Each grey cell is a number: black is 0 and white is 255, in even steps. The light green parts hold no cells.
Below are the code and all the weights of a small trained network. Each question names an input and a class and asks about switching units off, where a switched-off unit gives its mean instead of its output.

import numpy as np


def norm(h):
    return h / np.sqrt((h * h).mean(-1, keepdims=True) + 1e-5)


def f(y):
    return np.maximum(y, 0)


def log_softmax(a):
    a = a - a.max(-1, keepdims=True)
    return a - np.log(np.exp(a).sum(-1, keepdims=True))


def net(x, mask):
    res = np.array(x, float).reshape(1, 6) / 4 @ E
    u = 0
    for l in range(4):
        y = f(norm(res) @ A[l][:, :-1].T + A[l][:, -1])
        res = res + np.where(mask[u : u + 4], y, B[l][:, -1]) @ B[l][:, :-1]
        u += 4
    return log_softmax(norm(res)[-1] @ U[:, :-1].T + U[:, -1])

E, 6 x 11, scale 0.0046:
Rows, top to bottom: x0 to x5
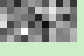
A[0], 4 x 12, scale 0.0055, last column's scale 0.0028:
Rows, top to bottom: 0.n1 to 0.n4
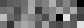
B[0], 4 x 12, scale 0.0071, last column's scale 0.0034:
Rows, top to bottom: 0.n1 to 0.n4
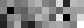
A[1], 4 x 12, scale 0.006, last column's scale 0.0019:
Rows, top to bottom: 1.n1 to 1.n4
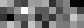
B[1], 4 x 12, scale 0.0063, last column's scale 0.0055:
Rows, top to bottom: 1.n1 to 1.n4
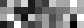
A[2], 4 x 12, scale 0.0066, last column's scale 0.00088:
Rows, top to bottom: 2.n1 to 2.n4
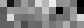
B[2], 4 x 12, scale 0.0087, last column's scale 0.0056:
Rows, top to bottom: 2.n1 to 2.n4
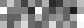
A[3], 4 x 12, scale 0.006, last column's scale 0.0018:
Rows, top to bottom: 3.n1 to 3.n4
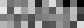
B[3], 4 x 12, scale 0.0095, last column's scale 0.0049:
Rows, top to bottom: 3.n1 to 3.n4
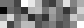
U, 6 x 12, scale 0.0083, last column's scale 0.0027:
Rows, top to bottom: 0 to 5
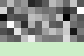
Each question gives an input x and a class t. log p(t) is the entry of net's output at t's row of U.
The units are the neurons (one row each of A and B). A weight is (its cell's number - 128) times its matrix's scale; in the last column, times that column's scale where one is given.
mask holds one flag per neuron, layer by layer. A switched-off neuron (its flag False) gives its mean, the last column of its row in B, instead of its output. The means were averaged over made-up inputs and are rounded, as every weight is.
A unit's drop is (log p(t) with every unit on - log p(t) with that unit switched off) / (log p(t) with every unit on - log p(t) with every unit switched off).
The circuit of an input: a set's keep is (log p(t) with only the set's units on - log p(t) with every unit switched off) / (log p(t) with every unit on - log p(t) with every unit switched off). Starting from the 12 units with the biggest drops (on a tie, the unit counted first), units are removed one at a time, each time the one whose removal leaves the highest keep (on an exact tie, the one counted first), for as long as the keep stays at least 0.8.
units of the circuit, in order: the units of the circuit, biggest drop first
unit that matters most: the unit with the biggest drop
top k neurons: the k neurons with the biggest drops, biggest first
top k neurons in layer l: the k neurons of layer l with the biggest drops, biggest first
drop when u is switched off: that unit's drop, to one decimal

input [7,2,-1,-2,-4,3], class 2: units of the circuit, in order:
0.n3
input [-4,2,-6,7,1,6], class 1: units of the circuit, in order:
3.n4, 1.n1
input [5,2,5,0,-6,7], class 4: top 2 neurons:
1.n4, 1.n2
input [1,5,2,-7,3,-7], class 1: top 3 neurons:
2.n2, 1.n4, 1.n1
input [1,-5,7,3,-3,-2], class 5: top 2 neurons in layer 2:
2.n1, 2.n4
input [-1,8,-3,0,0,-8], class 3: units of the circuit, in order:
2.n1, 1.n4
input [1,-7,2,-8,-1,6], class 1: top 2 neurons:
2.n2, 2.n3
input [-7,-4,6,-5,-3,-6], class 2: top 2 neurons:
3.n2, 1.n4
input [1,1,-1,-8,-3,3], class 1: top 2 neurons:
2.n2, 3.n4
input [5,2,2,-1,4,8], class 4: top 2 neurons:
1.n4, 3.n2
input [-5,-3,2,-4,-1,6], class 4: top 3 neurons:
1.n4, 0.n3, 0.n1
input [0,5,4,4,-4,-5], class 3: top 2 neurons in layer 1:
1.n4, 1.n3
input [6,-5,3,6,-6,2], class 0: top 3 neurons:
1.n1, 2.n2, 3.n2
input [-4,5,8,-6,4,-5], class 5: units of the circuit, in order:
3.n1
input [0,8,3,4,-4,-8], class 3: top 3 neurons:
2.n1, 1.n4, 2.n3
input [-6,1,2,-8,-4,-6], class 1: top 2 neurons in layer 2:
2.n2, 2.n3
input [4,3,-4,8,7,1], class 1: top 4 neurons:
3.n4, 1.n1, 0.n3, 0.n4
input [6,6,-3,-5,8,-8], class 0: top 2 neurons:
1.n2, 1.n4
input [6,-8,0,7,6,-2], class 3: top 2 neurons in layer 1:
1.n3, 1.n1
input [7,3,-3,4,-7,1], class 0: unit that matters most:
1.n1
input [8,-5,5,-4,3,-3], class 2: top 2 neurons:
0.n3, 0.n1
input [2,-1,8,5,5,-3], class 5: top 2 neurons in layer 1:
1.n1, 1.n4
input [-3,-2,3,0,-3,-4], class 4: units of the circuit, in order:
0.n4, 2.n4
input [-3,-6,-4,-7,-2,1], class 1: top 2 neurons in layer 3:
3.n4, 3.n1
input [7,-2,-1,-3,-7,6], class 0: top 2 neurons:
1.n1, 3.n2
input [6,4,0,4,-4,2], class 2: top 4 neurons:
0.n3, 2.n4, 2.n2, 1.n3
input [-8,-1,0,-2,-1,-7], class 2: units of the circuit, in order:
3.n2
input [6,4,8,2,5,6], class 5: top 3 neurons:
3.n1, 1.n1, 0.n4
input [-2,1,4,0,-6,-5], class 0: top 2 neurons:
1.n1, 1.n4
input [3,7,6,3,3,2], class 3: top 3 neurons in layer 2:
2.n1, 2.n4, 2.n3
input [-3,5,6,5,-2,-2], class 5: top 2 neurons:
3.n1, 2.n2
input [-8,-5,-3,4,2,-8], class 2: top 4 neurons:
3.n2, 1.n4, 2.n2, 2.n1
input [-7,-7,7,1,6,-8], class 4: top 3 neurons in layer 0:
0.n4, 0.n3, 0.n1
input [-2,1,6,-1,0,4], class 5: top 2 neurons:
3.n1, 0.n2
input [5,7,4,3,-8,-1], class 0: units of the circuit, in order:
1.n1
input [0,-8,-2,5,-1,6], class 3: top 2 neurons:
1.n3, 0.n2
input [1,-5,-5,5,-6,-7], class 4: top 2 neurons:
0.n4, 2.n4
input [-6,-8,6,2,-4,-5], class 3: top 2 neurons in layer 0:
0.n4, 0.n3
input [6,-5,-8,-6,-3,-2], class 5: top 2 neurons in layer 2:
2.n2, 2.n3
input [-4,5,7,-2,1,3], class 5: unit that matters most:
3.n1
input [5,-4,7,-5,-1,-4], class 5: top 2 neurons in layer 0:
0.n4, 0.n1
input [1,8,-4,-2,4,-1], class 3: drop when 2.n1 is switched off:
0.8
